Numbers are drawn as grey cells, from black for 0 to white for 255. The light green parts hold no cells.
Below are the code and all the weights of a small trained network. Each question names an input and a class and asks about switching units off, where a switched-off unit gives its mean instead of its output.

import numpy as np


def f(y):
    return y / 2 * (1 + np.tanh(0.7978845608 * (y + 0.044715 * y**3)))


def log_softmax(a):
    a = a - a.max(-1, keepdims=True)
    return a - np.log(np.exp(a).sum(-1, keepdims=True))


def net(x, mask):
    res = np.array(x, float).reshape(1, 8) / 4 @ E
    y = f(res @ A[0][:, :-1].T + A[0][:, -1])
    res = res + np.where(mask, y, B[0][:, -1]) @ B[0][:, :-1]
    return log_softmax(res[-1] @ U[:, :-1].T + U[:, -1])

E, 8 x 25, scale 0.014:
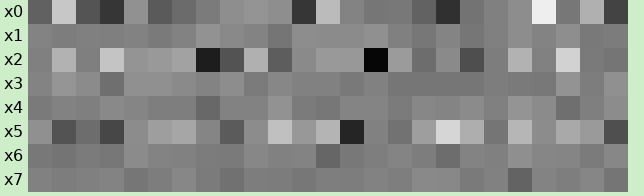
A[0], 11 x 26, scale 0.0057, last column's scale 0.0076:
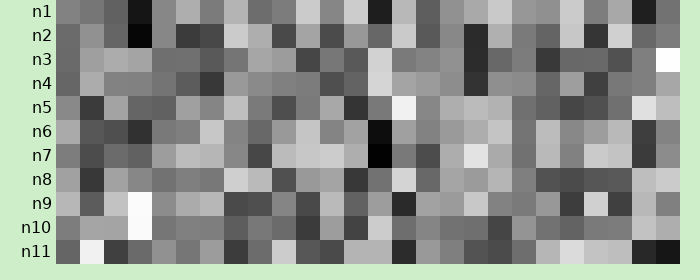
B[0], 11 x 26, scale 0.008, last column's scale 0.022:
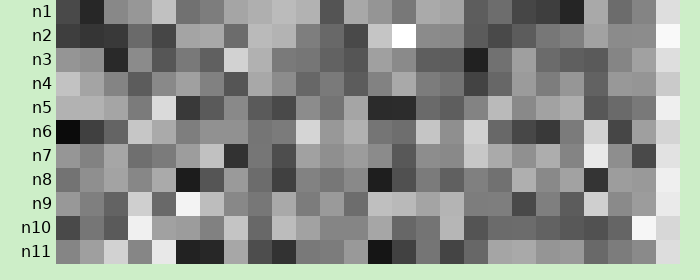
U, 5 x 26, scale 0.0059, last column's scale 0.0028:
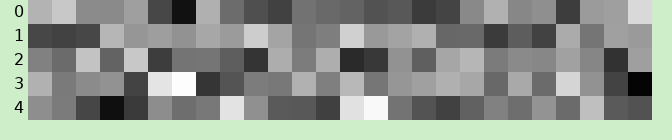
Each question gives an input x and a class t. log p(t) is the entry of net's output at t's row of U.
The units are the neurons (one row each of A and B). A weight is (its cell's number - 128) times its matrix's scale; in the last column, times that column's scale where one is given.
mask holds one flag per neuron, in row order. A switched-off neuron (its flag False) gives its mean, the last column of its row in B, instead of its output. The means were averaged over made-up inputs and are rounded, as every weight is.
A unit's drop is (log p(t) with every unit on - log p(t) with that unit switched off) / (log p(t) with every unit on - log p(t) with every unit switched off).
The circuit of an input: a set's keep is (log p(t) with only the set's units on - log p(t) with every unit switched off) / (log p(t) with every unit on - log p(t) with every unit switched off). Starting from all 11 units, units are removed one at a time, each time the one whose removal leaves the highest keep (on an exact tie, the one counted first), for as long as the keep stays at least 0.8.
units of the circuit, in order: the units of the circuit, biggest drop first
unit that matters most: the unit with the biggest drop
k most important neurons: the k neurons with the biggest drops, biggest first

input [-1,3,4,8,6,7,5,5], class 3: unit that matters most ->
n7
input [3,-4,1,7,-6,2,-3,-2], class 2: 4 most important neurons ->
n9, n10, n2, n3
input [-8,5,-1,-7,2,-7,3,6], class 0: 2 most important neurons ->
n5, n8
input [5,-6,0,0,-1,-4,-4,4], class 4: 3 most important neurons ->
n5, n8, n2
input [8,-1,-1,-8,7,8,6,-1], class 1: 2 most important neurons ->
n1, n2
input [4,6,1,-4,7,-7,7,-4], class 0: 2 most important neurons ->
n11, n9
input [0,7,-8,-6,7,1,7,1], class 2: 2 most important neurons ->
n5, n8
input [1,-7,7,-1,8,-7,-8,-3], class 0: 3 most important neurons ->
n11, n2, n1
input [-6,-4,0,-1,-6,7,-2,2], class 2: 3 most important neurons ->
n5, n2, n8
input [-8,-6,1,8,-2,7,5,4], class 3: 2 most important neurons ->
n9, n11
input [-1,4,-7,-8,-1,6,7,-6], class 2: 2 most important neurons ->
n5, n8
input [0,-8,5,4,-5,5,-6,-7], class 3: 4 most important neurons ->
n8, n5, n9, n7
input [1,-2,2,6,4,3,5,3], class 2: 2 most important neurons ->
n2, n9
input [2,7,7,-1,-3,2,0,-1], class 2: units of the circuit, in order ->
n11
